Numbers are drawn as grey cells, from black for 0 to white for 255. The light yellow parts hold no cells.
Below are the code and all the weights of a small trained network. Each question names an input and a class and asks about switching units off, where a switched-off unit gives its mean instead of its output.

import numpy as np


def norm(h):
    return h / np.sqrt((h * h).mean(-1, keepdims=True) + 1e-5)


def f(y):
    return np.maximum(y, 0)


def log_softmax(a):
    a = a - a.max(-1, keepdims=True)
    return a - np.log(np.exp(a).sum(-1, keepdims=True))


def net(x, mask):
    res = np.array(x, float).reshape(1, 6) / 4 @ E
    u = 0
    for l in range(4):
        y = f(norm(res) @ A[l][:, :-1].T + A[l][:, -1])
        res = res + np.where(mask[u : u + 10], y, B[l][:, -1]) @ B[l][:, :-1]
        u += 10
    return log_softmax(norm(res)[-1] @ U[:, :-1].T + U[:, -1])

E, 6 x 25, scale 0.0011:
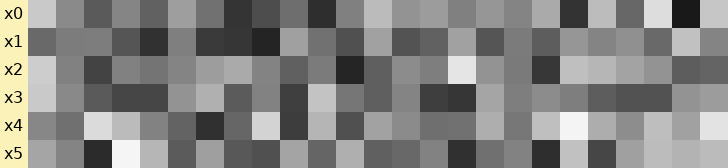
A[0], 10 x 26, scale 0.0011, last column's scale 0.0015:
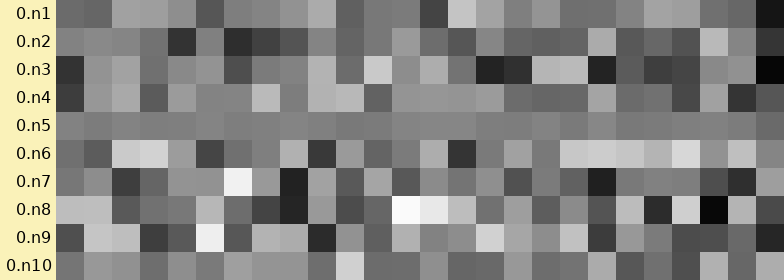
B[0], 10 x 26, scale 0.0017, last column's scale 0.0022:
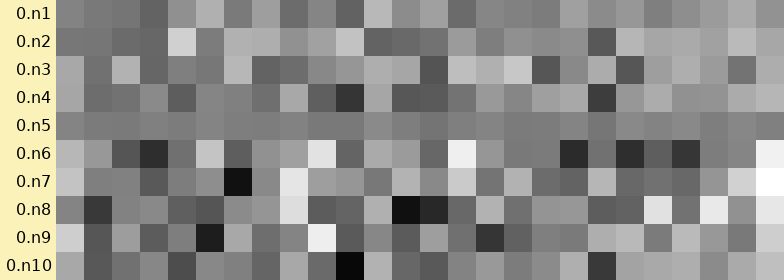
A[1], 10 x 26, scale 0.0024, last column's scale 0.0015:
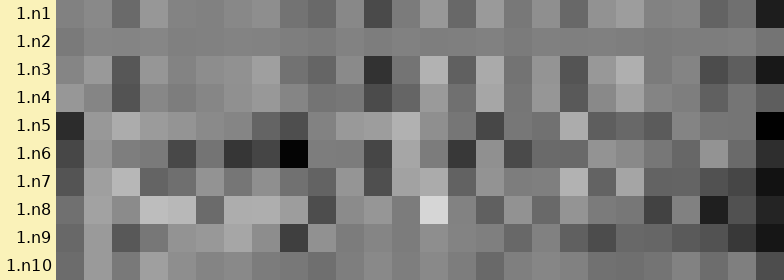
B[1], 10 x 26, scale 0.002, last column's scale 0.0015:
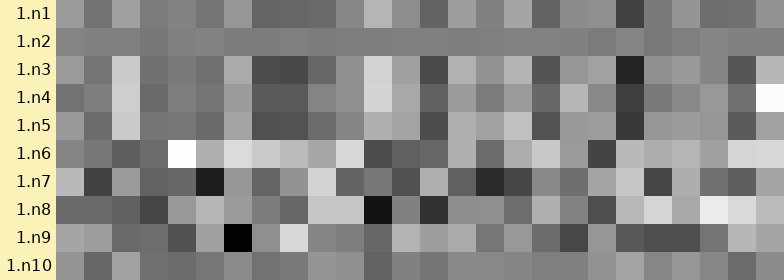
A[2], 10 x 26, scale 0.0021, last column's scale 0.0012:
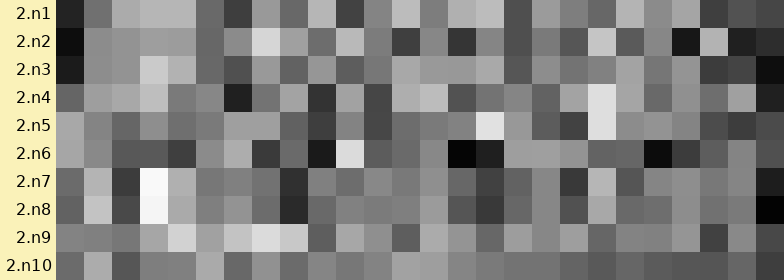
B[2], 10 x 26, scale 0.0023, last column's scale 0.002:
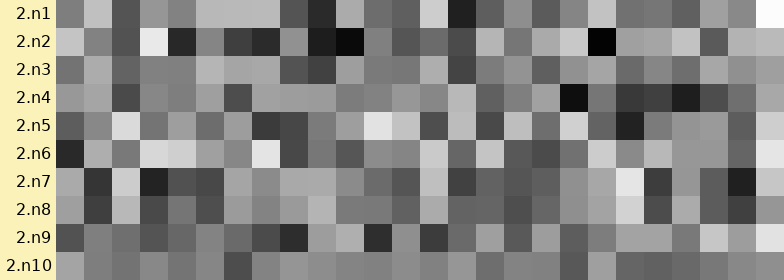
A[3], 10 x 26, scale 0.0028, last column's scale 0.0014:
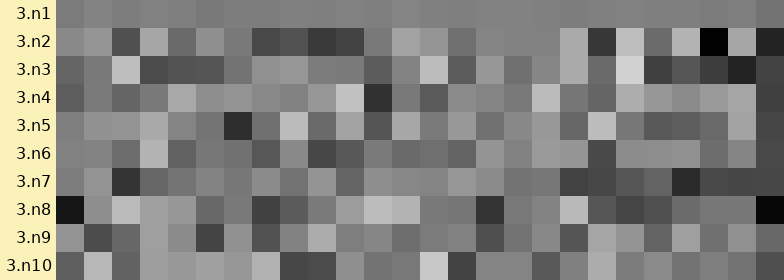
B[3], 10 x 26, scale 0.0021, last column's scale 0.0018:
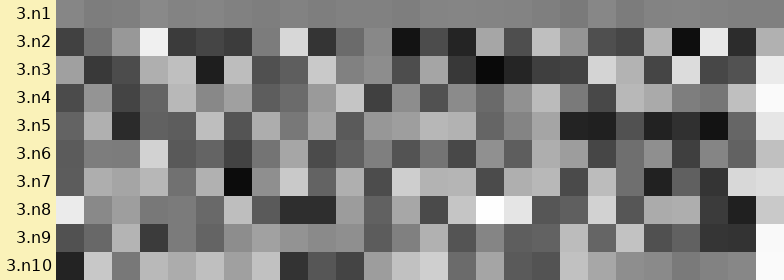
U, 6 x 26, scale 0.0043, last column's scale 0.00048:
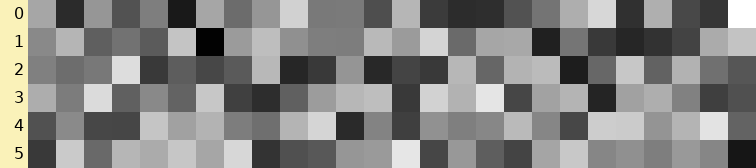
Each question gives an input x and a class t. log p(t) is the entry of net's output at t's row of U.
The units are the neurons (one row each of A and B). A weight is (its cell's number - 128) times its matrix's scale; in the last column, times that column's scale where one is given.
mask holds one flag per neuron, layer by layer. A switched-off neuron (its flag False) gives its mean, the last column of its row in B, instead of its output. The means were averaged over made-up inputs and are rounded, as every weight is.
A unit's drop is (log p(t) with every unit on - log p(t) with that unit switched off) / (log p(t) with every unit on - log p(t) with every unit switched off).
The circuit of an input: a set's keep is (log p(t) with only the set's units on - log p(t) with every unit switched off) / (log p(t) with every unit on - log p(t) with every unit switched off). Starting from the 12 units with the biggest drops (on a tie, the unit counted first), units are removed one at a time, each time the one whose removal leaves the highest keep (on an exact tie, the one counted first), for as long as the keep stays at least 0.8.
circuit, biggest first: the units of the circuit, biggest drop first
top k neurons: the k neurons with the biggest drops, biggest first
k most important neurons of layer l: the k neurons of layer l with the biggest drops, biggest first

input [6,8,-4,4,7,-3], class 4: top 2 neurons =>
(1.n6, 0.n7)
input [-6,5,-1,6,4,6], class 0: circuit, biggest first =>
(0.n8, 2.n7, 3.n9)
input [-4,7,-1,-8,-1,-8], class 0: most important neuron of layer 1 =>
(1.n7)
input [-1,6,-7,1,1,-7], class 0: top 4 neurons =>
(1.n7, 3.n3, 2.n5, 0.n9)
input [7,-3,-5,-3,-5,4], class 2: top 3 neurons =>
(0.n6, 3.n2, 0.n8)
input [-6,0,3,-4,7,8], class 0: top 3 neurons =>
(2.n7, 0.n7, 3.n9)
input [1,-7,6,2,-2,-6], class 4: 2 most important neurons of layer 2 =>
(2.n9, 2.n7)
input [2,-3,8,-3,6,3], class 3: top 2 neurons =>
(2.n5, 0.n7)
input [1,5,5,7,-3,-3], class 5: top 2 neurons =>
(2.n6, 3.n10)
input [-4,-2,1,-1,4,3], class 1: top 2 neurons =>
(0.n6, 0.n8)
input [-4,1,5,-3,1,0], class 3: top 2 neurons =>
(0.n8, 2.n5)
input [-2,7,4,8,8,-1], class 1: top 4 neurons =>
(2.n4, 3.n5, 2.n1, 0.n6)
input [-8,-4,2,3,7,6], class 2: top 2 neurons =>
(2.n2, 0.n7)
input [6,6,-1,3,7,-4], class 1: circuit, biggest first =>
(2.n4)
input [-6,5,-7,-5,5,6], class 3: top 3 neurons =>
(3.n8, 0.n8, 1.n5)
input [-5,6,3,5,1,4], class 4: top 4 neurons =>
(1.n6, 0.n8, 3.n4, 2.n1)
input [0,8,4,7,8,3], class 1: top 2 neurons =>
(3.n5, 2.n4)
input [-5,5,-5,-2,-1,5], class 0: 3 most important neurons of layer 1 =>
(1.n4, 1.n8, 1.n3)
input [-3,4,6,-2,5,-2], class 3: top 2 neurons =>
(0.n7, 2.n5)
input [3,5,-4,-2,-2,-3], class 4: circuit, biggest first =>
(1.n6)
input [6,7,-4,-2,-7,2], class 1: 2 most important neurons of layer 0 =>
(0.n7, 0.n9)
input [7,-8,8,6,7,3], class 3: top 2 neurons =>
(0.n7, 2.n5)
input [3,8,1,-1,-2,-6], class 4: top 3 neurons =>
(1.n6, 3.n4, 2.n7)
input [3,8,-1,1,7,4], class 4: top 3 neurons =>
(1.n6, 0.n7, 3.n4)
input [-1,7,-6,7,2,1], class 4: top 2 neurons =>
(1.n6, 3.n4)
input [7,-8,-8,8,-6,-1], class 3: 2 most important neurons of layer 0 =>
(0.n3, 0.n6)
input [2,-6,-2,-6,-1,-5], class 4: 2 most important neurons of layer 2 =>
(2.n9, 2.n6)
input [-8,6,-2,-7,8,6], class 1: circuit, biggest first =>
(3.n5, 2.n4)
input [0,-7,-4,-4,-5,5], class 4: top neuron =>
(1.n8)
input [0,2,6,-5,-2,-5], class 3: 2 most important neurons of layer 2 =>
(2.n5, 2.n7)
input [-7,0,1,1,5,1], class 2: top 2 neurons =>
(2.n2, 0.n7)
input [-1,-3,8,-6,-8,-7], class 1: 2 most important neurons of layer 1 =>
(1.n9, 1.n5)
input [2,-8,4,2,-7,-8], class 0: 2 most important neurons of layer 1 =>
(1.n7, 1.n6)
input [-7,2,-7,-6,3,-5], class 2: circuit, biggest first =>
(2.n2)
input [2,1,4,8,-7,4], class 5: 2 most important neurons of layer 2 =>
(2.n6, 2.n4)
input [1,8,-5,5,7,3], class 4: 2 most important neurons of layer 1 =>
(1.n6, 1.n9)
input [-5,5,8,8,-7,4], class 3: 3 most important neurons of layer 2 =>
(2.n5, 2.n1, 2.n4)
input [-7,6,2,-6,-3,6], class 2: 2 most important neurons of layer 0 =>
(0.n9, 0.n4)
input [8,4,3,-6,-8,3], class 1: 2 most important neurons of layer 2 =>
(2.n2, 2.n10)
